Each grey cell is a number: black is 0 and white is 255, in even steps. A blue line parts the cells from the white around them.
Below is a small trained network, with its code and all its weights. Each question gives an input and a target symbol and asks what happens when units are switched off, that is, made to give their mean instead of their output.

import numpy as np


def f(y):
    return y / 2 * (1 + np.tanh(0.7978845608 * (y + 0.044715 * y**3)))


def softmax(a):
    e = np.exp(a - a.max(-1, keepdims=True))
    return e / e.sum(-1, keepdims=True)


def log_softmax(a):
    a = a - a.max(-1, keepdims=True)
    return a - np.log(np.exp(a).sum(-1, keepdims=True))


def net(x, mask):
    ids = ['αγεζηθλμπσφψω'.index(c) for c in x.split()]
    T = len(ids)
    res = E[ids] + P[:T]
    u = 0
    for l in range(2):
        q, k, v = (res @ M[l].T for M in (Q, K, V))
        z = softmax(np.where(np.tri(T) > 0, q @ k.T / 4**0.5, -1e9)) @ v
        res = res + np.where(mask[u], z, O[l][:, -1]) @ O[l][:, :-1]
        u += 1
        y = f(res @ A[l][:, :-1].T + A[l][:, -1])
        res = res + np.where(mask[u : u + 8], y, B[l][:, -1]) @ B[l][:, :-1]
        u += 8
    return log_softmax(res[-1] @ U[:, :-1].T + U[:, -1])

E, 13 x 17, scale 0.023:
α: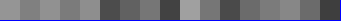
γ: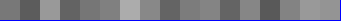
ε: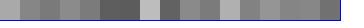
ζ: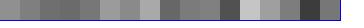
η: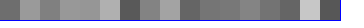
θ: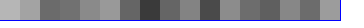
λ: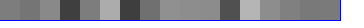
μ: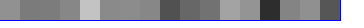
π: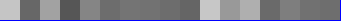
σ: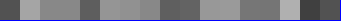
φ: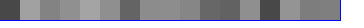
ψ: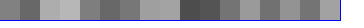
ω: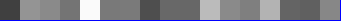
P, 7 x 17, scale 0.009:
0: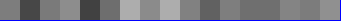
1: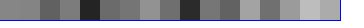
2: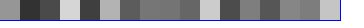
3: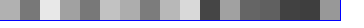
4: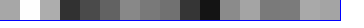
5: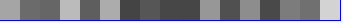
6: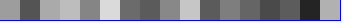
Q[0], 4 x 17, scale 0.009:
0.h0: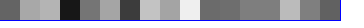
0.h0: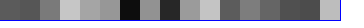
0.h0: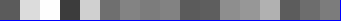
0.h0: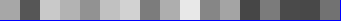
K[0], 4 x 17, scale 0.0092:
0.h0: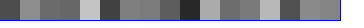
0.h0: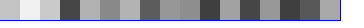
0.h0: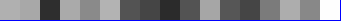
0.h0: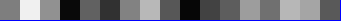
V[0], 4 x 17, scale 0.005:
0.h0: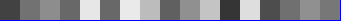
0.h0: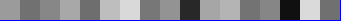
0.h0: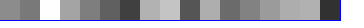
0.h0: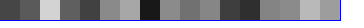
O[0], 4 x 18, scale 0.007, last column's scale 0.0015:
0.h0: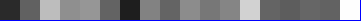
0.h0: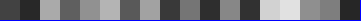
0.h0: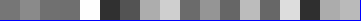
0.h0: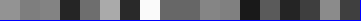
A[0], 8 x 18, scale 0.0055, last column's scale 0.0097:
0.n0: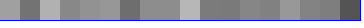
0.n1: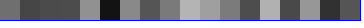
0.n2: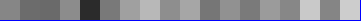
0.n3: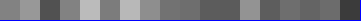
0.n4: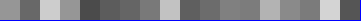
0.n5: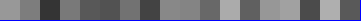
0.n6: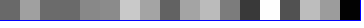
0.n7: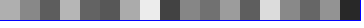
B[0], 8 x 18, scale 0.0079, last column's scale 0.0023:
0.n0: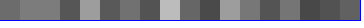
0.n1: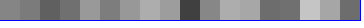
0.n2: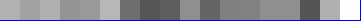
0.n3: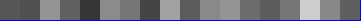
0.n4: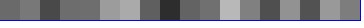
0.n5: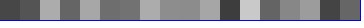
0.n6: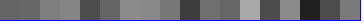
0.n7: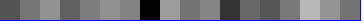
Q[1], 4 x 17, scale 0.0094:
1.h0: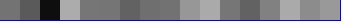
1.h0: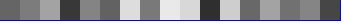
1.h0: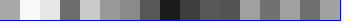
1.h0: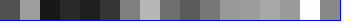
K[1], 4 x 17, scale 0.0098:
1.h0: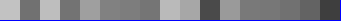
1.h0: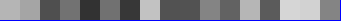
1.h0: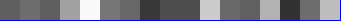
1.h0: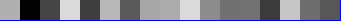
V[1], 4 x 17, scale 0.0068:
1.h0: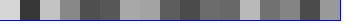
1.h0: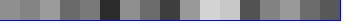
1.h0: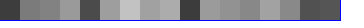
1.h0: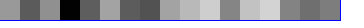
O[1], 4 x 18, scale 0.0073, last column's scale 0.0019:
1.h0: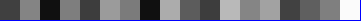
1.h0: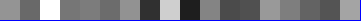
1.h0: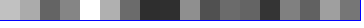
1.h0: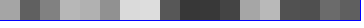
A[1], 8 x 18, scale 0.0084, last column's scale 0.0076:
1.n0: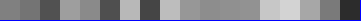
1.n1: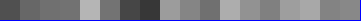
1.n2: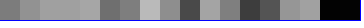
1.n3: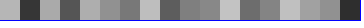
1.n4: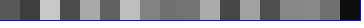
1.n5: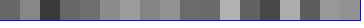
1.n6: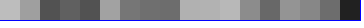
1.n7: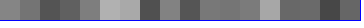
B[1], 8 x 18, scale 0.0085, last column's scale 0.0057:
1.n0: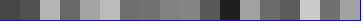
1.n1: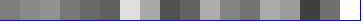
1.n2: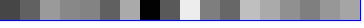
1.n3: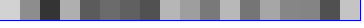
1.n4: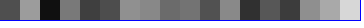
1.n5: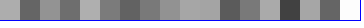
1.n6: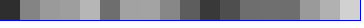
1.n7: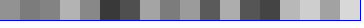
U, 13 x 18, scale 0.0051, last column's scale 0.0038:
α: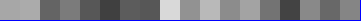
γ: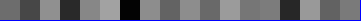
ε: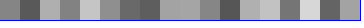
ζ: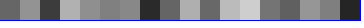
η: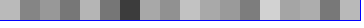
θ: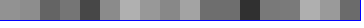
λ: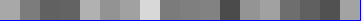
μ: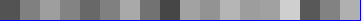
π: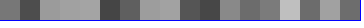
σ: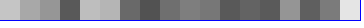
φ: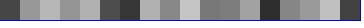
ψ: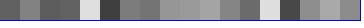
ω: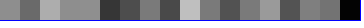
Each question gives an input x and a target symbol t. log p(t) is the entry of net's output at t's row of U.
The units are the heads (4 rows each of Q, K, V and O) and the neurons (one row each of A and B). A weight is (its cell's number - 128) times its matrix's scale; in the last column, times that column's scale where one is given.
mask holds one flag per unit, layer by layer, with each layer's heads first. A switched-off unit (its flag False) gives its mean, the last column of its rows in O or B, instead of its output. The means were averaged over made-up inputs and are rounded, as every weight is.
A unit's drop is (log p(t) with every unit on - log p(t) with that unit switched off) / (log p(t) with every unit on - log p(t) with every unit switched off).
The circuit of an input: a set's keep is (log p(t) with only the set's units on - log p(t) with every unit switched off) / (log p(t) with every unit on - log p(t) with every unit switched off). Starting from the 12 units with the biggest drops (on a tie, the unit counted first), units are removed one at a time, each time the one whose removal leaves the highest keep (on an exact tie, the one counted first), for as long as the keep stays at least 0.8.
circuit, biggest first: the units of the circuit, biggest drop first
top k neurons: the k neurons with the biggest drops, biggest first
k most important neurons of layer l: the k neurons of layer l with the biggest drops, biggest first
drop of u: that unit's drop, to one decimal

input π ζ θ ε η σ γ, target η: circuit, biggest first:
[0.h0 1.h0 1.n3]
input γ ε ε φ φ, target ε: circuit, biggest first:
[0.h0 1.n0 1.h0]
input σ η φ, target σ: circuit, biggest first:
[1.h0]
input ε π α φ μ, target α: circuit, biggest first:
[1.h0 0.h0]
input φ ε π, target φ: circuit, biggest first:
[1.h0 1.n6]
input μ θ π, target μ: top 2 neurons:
[1.n1 1.n5]
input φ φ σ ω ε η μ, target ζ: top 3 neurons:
[1.n2 1.n4 1.n3]
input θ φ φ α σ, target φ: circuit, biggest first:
[1.h0 1.n6]
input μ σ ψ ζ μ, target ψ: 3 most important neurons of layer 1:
[1.n5 1.n1 1.n6]
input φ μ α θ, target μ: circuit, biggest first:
[1.n1 0.h0 1.h0]
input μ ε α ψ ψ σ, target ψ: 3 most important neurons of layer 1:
[1.n5 1.n6 1.n1]
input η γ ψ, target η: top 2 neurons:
[1.n3 1.n5]
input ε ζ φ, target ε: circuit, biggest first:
[0.h0 1.n0 1.h0 0.n2]
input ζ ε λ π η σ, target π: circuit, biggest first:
[1.h0 1.n7]
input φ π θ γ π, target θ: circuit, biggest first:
[0.h0]
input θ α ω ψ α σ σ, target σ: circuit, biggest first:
[0.h0 1.h0 0.n6]
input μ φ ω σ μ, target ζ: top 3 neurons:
[1.n2 1.n3 1.n4]
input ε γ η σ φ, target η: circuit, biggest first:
[0.h0 1.h0 1.n3 1.n5]
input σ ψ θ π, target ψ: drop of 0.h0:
0.1
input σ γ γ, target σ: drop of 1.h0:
0.5
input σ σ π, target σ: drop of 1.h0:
0.7
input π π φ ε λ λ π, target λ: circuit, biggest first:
[1.h0]
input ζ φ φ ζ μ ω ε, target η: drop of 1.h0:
1.1
